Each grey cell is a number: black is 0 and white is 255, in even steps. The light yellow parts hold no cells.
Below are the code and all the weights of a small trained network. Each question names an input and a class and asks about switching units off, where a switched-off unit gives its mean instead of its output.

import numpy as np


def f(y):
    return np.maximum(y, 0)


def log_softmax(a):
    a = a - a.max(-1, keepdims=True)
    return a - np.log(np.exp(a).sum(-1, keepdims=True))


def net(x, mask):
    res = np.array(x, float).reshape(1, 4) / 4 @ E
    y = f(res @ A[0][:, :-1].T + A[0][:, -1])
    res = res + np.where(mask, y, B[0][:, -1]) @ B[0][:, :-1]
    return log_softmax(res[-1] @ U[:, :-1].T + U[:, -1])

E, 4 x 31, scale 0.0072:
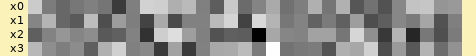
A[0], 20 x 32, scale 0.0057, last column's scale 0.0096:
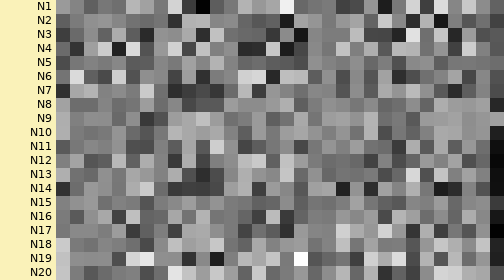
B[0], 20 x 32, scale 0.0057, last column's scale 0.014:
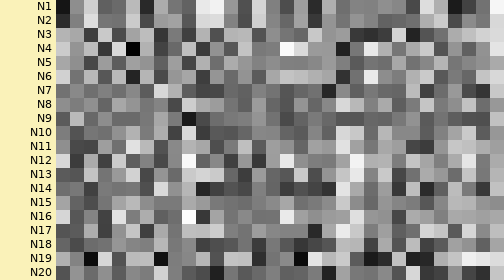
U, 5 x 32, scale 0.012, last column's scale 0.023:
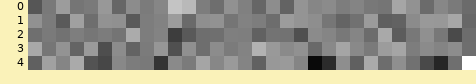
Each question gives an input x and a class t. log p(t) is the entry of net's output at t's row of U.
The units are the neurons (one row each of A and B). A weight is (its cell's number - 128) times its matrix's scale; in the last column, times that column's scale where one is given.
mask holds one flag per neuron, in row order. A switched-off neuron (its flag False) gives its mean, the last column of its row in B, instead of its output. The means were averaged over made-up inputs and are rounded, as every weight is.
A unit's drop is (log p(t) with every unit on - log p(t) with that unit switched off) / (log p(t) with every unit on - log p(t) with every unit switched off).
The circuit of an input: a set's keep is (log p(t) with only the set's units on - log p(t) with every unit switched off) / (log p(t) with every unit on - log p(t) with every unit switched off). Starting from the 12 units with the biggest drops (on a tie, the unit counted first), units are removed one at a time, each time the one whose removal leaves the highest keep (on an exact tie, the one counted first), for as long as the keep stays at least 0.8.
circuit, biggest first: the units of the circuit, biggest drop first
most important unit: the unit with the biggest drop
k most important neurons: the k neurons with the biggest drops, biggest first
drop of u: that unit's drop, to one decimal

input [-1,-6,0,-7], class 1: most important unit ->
N3
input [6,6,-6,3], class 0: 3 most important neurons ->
N1, N4, N13
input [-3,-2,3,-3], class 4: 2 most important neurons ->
N19, N13
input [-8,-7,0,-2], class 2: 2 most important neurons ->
N14, N7
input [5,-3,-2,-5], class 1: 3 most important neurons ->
N3, N14, N7
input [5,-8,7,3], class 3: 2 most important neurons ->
N4, N1
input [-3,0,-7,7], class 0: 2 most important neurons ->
N1, N13
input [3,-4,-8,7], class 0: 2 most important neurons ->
N1, N13
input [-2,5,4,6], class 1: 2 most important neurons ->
N19, N4
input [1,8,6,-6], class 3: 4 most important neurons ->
N6, N1, N12, N19
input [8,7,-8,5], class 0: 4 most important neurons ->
N1, N13, N14, N7
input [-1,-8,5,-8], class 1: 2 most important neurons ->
N3, N11
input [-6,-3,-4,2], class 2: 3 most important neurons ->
N14, N7, N2
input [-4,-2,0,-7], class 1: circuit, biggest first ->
N3
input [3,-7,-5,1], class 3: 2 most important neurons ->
N4, N16
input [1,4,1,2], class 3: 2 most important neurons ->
N1, N3
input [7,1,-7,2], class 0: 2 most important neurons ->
N1, N13
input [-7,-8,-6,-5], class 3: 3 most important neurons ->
N4, N16, N20
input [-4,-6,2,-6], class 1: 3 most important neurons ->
N3, N6, N11
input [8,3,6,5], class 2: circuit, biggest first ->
N20
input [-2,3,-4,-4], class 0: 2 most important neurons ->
N19, N1
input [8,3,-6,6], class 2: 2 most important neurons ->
N20, N18
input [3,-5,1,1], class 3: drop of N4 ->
0.2
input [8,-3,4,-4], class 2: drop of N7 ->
0.0
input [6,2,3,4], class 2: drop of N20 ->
0.1
